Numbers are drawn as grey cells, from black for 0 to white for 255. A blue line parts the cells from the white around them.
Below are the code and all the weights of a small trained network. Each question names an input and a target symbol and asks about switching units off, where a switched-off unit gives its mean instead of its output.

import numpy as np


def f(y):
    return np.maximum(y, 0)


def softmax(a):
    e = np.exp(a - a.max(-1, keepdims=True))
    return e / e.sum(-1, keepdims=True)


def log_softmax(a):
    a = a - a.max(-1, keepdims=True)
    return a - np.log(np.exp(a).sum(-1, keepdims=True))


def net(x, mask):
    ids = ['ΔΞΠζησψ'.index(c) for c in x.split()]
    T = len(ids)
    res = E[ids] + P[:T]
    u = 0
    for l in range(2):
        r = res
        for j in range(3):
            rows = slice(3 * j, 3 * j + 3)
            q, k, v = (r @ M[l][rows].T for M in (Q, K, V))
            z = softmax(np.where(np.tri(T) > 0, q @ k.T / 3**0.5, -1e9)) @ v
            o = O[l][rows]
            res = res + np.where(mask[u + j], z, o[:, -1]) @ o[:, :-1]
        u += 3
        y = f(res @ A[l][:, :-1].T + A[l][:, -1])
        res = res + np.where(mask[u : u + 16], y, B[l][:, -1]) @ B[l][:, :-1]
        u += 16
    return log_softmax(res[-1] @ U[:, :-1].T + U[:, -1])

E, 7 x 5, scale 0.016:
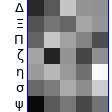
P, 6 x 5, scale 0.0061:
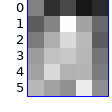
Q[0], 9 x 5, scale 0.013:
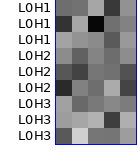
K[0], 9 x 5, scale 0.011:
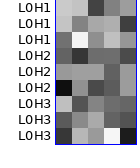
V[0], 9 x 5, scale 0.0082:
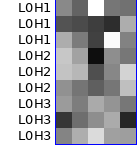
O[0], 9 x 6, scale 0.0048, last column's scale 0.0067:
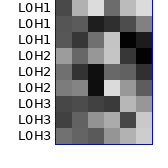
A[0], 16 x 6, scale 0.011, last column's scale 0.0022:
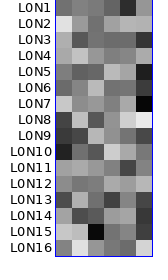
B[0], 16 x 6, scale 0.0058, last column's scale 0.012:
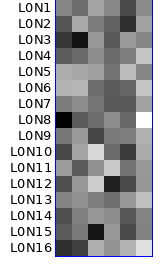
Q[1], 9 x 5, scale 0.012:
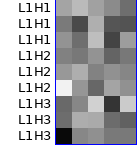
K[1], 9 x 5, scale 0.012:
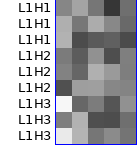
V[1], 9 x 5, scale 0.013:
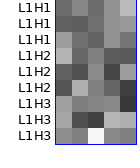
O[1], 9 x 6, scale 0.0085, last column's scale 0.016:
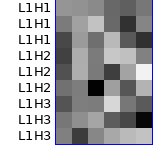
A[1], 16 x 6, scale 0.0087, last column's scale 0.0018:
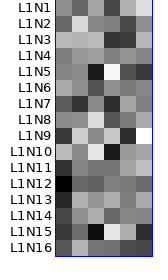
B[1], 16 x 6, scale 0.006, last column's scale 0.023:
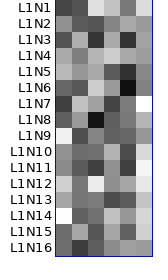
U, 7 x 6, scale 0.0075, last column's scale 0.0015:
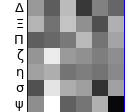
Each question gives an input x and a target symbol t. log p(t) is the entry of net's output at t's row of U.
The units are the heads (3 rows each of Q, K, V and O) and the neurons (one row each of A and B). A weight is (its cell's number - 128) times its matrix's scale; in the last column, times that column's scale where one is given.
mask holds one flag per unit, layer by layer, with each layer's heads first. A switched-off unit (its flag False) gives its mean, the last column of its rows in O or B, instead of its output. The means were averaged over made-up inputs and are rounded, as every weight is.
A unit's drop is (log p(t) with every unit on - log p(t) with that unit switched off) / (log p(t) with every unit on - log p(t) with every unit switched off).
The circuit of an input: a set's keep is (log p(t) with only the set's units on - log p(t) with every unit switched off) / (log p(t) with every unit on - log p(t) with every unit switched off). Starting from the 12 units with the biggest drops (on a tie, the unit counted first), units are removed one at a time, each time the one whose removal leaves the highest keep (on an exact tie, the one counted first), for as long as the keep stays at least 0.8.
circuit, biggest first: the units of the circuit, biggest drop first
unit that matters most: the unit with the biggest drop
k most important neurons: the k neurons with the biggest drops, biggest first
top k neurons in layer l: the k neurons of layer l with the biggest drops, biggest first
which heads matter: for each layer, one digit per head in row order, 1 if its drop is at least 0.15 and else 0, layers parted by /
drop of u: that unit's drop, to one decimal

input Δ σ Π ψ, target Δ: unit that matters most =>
L1N15
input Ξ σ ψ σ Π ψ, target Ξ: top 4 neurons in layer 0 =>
L0N8, L0N16, L0N10, L0N1
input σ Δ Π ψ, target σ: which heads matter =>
110 / 111
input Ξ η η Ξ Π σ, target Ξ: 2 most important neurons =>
L0N8, L1N9
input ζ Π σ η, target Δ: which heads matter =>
101 / 001
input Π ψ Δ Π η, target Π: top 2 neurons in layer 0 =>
L0N8, L0N1
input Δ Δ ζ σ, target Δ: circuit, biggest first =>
L1N15, L1H2
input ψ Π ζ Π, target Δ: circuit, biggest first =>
L0H1, L1N15, L1N3
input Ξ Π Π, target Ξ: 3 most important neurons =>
L0N16, L1N9, L1N7
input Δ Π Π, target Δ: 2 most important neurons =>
L1N15, L1N3
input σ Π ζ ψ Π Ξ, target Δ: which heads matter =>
000 / 000
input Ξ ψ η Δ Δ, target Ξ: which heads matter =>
111 / 111
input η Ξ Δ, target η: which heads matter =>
010 / 001
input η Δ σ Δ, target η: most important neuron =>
L0N15
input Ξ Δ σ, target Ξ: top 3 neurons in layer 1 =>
L1N9, L1N12, L1N7
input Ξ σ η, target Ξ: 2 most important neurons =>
L0N8, L1N9
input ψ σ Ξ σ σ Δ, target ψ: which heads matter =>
100 / 011
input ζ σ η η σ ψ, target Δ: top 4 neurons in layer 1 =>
L1N15, L1N12, L1N3, L1N13
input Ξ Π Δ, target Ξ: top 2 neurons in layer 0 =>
L0N16, L0N10
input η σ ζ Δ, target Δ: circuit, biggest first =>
L1H3
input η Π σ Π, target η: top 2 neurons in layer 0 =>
L0N15, L0N16
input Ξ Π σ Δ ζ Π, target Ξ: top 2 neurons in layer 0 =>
L0N16, L0N8
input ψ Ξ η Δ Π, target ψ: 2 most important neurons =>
L1N1, L1N10
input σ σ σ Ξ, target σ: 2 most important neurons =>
L1N3, L0N10
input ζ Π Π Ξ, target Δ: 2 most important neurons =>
L0N10, L1N15
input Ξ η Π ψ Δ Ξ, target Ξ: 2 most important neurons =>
L0N8, L1N9
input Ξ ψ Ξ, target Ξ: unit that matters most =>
L1H3
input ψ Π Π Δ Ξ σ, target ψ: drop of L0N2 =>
-0.1
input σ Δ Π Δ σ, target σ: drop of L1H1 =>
0.2
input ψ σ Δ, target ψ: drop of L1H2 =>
0.4
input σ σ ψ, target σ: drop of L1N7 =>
0.2
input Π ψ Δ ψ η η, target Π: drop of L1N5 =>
0.0
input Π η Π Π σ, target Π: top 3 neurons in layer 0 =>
L0N8, L0N1, L0N6
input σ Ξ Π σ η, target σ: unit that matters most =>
L1H3
